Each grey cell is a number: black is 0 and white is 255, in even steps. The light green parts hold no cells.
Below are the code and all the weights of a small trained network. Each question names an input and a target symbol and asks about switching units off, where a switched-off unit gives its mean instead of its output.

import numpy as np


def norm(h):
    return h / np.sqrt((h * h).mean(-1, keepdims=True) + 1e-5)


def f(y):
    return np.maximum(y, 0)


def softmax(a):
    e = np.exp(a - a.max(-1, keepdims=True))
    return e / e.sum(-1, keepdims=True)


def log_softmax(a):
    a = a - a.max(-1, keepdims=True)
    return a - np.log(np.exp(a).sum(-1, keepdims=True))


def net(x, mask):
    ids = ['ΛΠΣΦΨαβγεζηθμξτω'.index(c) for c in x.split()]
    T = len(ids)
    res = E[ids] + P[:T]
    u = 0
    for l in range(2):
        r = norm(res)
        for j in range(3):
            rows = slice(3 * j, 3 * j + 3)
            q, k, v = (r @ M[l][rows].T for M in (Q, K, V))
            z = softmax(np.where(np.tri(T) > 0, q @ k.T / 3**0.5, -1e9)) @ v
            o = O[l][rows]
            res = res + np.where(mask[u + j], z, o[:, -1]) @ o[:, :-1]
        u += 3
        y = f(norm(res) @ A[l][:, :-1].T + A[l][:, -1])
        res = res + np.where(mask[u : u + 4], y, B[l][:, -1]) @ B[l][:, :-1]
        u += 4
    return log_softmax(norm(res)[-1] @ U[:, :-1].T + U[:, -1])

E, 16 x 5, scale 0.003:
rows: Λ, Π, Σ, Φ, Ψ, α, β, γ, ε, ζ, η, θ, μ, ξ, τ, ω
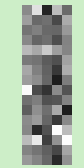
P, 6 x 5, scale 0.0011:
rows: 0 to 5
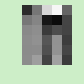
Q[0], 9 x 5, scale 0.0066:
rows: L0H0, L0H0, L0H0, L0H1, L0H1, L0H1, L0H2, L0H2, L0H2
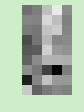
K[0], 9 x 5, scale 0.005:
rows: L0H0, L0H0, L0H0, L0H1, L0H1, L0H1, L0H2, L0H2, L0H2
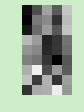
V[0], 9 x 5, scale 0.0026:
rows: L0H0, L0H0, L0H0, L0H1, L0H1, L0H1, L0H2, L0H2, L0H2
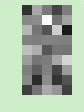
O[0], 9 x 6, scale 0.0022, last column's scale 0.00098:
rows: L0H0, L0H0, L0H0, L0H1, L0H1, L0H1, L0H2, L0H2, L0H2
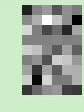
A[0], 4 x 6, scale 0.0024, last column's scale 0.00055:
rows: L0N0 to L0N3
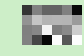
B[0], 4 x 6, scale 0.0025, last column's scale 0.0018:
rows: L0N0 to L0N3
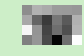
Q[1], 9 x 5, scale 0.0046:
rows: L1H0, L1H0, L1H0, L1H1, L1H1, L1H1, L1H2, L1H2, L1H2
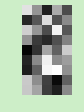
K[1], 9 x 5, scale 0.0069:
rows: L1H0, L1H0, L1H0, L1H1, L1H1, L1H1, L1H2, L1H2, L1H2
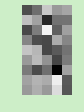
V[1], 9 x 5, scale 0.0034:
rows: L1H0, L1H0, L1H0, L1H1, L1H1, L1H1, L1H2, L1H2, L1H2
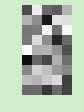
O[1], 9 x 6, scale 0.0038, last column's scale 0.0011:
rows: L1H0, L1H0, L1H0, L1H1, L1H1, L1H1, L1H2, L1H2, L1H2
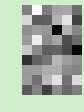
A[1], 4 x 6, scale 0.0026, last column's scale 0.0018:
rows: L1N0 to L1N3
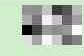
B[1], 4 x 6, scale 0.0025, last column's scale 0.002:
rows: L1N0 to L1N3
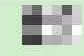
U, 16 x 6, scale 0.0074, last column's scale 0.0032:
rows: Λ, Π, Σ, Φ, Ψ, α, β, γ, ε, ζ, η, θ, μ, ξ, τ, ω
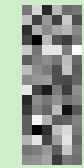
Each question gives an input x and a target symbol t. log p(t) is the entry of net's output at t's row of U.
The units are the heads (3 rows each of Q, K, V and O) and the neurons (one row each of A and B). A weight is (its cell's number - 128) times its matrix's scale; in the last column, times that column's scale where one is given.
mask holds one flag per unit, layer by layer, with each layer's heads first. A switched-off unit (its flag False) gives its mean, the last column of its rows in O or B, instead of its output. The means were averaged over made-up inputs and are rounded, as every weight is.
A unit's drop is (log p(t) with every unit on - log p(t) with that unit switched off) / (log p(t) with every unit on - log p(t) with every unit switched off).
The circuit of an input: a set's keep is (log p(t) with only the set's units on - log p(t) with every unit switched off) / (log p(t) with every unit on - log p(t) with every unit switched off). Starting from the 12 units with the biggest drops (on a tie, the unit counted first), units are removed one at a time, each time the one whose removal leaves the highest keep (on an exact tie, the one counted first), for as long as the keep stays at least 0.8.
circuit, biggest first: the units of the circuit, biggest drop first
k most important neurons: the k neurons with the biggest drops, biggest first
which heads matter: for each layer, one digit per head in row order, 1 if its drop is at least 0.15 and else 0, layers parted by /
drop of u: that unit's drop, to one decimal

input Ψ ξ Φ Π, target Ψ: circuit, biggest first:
[L1H2]
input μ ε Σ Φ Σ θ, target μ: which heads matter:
000 / 110
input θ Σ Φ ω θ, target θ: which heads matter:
100 / 110
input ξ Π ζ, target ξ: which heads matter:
000 / 100
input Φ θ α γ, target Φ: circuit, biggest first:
[L0H2, L1H0]
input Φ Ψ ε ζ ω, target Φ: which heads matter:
010 / 100
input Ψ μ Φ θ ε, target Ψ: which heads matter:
001 / 001
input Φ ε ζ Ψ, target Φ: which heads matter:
000 / 100
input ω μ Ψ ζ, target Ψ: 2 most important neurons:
[L0N3, L1N0]
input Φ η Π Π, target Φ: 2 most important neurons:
[L0N3, L1N2]
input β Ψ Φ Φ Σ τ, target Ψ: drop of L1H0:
-0.1
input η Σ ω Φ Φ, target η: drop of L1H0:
0.1
